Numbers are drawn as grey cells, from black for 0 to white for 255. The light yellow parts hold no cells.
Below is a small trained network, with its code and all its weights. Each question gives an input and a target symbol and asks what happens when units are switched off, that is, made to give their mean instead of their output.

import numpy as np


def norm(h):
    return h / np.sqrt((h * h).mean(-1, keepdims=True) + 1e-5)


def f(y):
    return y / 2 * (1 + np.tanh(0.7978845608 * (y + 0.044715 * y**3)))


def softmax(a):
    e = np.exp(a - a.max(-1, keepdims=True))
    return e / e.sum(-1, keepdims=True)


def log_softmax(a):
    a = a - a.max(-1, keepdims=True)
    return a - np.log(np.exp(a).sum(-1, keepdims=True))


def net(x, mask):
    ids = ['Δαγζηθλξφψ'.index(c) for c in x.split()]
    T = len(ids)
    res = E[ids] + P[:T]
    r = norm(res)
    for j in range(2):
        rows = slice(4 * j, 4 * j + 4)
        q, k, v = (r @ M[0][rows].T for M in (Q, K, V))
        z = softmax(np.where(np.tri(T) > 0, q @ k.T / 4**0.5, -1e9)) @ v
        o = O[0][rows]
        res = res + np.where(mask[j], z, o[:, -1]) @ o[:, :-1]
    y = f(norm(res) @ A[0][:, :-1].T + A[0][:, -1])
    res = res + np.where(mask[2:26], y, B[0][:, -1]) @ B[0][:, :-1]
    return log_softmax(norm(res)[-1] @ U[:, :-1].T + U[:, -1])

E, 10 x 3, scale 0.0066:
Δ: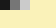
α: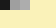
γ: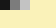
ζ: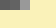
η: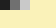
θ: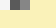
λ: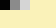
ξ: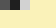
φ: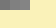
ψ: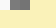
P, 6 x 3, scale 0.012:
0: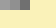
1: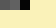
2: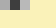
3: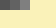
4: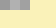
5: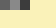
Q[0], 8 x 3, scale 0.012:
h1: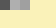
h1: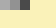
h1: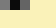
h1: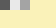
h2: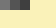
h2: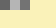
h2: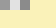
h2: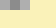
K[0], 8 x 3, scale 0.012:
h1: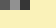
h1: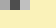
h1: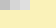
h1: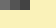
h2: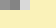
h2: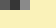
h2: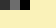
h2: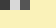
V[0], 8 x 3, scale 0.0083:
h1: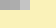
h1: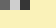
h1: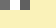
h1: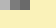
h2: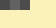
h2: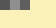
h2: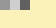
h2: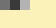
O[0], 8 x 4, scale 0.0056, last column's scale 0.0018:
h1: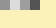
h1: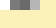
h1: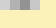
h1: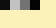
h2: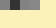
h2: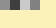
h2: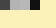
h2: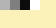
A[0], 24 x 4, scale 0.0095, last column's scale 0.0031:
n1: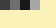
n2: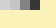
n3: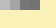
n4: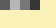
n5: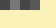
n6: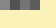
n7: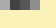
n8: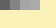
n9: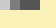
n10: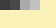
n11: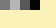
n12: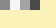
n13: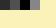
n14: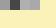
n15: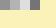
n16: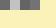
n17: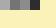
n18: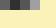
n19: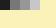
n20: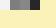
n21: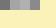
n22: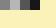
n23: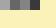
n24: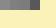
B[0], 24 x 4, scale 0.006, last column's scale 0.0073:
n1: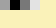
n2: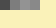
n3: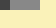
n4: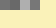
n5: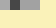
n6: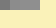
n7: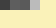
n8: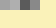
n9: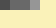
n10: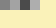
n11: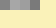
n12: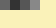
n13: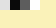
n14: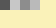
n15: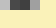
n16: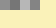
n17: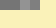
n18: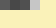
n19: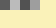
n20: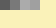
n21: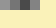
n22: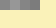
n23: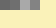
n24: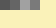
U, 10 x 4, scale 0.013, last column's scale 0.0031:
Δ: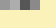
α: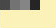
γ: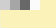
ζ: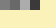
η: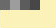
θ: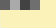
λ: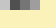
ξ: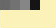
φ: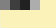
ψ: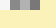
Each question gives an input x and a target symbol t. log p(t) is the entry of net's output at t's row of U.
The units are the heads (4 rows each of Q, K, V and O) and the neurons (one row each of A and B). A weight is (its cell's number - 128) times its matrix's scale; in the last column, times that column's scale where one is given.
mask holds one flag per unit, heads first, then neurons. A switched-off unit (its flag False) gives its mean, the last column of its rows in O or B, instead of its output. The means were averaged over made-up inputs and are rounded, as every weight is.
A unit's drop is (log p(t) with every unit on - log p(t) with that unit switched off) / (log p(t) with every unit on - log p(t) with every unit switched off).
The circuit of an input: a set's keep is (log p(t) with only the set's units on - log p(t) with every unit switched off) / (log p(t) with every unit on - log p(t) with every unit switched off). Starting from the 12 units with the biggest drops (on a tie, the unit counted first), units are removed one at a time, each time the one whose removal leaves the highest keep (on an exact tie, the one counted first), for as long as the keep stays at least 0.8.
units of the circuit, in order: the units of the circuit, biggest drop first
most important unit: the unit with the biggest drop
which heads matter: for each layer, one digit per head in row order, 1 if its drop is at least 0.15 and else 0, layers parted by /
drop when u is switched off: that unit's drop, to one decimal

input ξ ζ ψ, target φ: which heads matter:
11
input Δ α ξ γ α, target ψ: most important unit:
h2
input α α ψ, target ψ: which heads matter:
11
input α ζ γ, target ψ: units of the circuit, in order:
[h1, n1, n13]
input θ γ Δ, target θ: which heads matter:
10
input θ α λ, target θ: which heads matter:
10
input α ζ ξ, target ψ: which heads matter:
10
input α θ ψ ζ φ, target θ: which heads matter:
11
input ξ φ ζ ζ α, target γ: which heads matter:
01
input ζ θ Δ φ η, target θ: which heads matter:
10
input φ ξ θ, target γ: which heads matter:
11
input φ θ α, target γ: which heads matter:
00
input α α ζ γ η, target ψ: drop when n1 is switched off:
0.3
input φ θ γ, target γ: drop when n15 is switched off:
0.3
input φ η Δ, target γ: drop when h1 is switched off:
0.2
